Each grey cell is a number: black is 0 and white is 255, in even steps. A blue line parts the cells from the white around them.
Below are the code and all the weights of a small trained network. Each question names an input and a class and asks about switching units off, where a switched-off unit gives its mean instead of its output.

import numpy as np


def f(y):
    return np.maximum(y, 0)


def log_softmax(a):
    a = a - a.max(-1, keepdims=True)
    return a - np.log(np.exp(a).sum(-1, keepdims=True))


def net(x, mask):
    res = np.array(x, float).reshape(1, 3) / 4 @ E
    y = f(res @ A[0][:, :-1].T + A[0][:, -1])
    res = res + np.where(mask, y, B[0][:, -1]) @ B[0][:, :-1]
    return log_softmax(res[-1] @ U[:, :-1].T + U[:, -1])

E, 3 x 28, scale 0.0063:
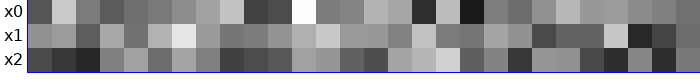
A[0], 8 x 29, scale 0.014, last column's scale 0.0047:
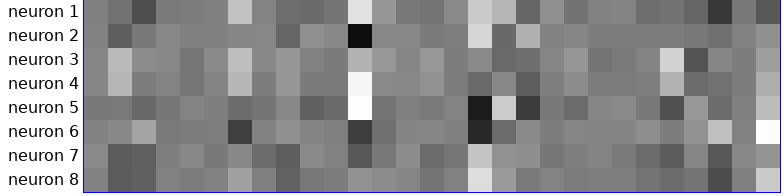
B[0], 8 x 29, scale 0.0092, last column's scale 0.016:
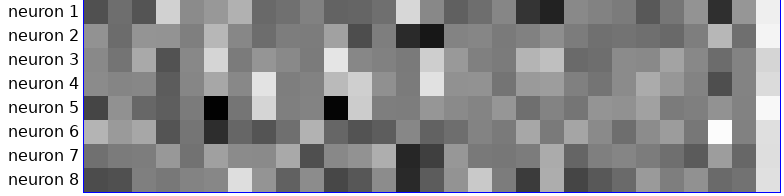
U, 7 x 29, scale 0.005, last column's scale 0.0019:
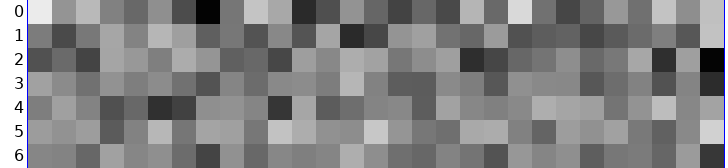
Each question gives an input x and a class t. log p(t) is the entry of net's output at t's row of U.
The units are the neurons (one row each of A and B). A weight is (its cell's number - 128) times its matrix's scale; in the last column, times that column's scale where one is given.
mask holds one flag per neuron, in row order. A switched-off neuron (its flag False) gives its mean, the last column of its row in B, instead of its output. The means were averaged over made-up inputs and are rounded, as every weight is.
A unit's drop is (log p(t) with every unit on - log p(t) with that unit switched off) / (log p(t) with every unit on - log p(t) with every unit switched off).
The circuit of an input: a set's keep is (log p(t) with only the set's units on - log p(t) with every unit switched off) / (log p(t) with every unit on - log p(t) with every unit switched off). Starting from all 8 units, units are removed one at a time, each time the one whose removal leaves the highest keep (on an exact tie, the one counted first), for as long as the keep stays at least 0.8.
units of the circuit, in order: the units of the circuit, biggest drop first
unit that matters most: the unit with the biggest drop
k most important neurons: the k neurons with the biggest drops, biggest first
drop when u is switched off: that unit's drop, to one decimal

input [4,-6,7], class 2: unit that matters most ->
neuron 6
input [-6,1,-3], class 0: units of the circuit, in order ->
neuron 8; neuron 5
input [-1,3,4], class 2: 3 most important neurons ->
neuron 1; neuron 2; neuron 6
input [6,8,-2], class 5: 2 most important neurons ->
neuron 3; neuron 4
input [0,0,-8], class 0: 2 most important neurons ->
neuron 6; neuron 5
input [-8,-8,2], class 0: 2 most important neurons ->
neuron 6; neuron 8
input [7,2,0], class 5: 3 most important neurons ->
neuron 4; neuron 3; neuron 8
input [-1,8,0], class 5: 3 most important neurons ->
neuron 3; neuron 4; neuron 5
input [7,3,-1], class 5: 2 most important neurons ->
neuron 3; neuron 4
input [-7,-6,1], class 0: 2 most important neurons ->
neuron 6; neuron 8
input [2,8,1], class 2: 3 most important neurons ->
neuron 1; neuron 8; neuron 6
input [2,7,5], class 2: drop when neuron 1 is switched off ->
0.1
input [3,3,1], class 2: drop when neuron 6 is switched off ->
0.1
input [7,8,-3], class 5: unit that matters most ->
neuron 3
